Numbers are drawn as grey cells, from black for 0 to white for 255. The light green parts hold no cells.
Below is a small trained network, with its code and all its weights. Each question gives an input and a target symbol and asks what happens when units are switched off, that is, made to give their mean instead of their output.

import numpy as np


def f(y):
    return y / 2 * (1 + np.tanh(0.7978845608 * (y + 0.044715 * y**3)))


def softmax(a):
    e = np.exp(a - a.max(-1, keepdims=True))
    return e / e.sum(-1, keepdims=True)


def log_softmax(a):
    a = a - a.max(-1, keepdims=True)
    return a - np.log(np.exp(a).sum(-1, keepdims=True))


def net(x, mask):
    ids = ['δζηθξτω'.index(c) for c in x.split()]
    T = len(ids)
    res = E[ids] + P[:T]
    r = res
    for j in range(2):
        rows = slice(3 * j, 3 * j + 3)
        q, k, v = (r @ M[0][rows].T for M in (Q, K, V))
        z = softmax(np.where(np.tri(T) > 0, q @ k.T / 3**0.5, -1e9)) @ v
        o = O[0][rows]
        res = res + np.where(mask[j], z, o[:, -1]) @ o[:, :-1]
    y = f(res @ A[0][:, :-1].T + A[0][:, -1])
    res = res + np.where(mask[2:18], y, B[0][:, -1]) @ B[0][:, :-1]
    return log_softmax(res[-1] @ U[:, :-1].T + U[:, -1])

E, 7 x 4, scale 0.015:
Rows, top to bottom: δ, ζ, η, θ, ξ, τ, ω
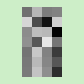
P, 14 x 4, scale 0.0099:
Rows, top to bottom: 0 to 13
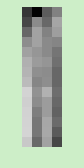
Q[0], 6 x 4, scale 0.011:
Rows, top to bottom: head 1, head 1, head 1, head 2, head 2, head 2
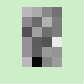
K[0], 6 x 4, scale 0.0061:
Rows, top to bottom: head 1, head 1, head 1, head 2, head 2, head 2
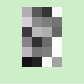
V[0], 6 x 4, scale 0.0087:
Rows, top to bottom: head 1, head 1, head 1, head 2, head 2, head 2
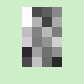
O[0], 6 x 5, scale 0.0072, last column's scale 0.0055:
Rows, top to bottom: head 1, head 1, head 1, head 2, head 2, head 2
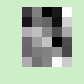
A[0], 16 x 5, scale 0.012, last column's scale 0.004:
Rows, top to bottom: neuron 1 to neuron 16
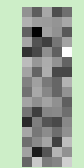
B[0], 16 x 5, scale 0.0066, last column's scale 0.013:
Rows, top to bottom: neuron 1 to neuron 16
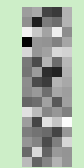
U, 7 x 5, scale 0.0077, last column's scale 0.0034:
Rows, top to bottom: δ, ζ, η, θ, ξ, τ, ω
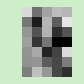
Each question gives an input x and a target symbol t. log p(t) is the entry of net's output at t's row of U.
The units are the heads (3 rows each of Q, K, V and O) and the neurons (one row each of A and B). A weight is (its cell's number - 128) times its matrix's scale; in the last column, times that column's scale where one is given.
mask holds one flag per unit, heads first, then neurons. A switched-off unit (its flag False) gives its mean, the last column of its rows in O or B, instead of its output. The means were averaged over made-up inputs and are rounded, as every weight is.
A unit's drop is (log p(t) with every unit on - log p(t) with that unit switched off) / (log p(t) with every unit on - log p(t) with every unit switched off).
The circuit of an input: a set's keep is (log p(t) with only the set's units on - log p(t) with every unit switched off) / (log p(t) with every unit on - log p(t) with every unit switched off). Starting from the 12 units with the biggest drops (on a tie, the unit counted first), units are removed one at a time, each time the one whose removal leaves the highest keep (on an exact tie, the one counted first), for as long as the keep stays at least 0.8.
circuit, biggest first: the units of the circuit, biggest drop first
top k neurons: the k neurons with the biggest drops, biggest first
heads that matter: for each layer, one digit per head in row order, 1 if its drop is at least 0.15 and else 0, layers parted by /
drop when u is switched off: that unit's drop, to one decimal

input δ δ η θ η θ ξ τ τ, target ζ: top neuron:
(neuron 5)
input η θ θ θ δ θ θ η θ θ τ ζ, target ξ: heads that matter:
00
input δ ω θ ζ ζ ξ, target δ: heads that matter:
10
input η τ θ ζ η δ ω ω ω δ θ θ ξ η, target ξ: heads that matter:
00
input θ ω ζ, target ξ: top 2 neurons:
(neuron 12; neuron 15)
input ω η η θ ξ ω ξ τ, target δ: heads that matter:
11
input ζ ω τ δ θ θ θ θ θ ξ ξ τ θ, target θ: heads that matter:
01
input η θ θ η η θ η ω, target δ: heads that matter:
11
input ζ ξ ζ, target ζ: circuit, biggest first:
(head 2; neuron 12; head 1)
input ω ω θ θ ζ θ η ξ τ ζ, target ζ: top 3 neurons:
(neuron 12; neuron 4; neuron 7)
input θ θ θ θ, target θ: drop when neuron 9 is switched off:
0.0
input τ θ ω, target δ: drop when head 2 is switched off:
0.2
